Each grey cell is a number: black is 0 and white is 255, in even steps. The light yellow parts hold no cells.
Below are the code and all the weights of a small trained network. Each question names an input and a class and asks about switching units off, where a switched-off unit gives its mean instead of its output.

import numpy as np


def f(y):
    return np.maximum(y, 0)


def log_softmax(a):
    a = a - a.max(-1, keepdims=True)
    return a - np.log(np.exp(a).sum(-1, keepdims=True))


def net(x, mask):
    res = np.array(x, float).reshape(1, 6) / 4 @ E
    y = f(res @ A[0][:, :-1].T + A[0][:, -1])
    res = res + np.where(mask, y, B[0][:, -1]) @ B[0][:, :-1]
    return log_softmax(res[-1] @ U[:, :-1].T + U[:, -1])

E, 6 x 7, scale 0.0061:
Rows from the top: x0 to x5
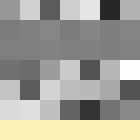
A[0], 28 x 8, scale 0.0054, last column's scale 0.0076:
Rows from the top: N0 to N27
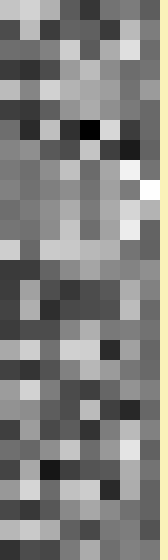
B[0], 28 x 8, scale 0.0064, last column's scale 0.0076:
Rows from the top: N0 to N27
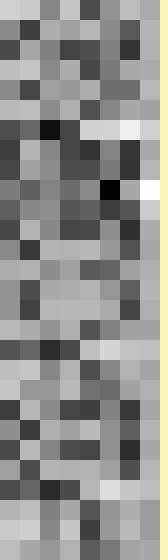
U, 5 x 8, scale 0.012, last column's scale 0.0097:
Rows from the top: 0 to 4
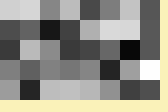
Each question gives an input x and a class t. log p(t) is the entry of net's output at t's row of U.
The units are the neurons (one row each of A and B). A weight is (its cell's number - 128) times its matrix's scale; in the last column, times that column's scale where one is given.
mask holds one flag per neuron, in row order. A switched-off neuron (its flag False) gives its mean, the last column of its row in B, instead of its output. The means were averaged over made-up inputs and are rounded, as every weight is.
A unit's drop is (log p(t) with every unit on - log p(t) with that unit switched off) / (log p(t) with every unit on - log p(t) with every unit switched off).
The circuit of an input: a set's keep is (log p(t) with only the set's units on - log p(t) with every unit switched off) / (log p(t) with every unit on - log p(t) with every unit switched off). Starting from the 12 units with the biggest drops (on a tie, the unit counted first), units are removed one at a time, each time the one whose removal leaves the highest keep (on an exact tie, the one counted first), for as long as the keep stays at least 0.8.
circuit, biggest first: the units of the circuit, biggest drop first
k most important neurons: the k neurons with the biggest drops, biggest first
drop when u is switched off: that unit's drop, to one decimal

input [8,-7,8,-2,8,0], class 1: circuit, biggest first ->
N17; N24
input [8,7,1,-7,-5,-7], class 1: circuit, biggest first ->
N24
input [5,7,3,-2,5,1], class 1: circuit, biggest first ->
N17; N24
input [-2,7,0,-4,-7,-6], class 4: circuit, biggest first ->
N23; N15; N14
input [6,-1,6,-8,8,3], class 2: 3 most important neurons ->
N7; N20; N6
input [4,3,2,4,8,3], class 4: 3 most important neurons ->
N12; N4; N6
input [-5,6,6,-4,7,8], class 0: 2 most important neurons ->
N0; N26
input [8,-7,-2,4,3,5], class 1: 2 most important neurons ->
N17; N24
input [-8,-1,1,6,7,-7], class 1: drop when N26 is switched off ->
0.1
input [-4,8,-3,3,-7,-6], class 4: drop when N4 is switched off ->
-0.1
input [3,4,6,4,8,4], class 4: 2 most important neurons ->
N12; N4
